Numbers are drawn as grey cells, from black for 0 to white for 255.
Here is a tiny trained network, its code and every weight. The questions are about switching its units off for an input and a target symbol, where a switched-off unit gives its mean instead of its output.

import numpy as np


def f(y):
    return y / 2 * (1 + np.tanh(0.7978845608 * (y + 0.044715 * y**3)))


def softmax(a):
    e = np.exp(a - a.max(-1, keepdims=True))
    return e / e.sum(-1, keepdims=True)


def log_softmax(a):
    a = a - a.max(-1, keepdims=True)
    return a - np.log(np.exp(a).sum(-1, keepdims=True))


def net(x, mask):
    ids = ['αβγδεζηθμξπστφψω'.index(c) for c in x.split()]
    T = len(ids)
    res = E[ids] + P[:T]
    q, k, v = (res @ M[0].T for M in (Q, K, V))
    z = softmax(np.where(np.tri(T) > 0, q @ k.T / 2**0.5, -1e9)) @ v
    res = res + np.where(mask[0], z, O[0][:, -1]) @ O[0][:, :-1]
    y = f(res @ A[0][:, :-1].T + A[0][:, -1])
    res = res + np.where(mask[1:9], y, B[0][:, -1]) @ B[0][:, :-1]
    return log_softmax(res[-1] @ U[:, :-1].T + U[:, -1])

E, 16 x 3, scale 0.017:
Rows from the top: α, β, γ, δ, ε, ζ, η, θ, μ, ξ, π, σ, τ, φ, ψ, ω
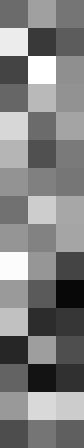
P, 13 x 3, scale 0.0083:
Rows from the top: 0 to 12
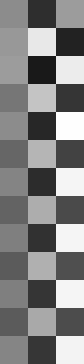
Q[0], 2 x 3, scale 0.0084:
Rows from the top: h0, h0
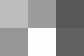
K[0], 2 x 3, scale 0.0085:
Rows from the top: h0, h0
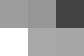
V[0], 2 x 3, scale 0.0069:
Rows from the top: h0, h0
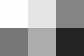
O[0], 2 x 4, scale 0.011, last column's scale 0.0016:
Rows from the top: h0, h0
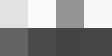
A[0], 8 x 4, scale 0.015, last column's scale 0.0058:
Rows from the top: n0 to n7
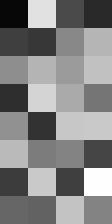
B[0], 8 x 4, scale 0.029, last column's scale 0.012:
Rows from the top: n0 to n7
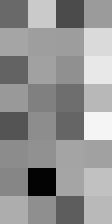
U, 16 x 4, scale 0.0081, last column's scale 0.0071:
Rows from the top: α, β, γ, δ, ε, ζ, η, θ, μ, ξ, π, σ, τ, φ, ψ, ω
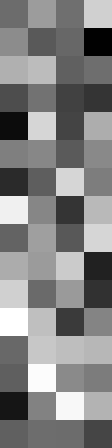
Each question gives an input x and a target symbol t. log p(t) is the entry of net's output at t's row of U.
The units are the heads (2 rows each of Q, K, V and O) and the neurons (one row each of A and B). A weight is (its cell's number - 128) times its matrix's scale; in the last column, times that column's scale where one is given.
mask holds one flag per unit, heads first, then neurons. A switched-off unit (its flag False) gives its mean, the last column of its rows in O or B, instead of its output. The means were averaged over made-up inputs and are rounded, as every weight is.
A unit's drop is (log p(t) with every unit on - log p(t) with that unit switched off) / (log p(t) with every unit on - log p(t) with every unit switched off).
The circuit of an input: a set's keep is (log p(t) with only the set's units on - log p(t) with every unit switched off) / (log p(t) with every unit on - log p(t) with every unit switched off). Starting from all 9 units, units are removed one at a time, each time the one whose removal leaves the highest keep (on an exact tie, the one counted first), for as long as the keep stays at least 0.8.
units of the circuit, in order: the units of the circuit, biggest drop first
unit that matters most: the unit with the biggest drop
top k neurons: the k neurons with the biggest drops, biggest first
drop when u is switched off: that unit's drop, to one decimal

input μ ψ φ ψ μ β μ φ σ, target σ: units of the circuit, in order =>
[n1; h0; n6]
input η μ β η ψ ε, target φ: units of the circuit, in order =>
[n6]
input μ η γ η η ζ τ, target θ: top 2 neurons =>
[n2; n6]
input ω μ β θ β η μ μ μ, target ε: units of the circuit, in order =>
[n4; n6]
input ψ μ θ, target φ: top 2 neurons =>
[n6; n2]
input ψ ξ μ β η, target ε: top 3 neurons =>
[n6; n1; n4]
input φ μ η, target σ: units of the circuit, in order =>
[n1; h0; n7]
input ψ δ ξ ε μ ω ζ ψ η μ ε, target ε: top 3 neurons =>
[n4; n6; n1]
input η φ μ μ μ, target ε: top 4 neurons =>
[n4; n6; n3; n5]
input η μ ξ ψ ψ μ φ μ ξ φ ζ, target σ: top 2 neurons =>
[n1; n7]
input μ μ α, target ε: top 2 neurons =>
[n6; n1]
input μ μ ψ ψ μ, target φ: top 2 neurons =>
[n6; n7]
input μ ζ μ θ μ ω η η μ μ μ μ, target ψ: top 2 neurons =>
[n7; n0]
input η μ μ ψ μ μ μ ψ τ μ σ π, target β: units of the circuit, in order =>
[n6]
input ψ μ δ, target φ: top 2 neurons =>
[n6; n2]
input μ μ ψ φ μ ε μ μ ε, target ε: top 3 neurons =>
[n4; n6; n3]
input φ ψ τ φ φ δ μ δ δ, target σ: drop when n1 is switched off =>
0.1
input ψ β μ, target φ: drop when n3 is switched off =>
0.0
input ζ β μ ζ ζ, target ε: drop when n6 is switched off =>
0.4
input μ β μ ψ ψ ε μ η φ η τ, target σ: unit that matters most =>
n0
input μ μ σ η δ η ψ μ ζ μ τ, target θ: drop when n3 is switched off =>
0.2
